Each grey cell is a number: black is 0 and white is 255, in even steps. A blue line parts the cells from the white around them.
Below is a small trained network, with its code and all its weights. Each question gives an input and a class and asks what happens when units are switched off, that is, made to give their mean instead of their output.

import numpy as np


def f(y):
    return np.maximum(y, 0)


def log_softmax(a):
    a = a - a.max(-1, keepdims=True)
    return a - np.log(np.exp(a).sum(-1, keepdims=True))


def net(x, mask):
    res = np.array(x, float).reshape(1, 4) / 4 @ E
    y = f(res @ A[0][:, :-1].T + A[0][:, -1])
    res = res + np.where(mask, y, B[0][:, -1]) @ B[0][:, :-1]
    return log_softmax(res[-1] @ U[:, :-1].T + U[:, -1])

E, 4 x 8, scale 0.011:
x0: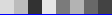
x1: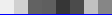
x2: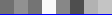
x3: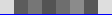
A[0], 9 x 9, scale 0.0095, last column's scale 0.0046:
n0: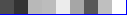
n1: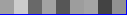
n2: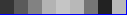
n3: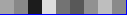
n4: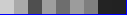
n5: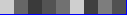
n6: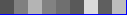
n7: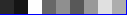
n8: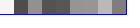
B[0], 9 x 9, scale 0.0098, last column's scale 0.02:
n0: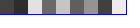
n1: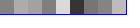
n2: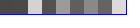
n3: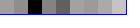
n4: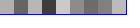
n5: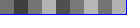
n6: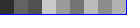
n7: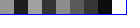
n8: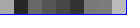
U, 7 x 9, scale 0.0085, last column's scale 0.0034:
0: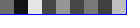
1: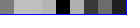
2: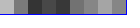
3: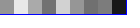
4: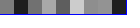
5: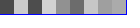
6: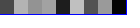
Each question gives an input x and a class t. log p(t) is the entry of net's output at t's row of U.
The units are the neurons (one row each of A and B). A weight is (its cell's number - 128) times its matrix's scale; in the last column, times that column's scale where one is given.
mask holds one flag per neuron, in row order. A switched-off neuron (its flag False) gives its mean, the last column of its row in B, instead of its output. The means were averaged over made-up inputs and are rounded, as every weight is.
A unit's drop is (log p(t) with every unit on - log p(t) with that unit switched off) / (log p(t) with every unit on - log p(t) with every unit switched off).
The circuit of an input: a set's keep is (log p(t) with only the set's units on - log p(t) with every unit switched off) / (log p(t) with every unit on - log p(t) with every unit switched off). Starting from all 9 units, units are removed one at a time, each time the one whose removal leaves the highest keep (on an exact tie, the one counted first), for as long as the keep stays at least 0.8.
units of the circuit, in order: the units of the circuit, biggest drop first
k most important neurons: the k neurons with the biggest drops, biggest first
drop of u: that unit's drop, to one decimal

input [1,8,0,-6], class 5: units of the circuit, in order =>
[n7 n0]
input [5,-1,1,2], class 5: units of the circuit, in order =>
[n7 n0]
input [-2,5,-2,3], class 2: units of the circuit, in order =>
[n0 n7]
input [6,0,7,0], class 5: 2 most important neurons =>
[n7 n3]
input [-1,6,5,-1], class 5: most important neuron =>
[n7]
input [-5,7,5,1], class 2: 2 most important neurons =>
[n0 n2]
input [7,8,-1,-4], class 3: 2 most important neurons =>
[n1 n4]
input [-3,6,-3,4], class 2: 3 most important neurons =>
[n0 n7 n2]
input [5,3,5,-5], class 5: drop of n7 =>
0.1
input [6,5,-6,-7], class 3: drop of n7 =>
0.5
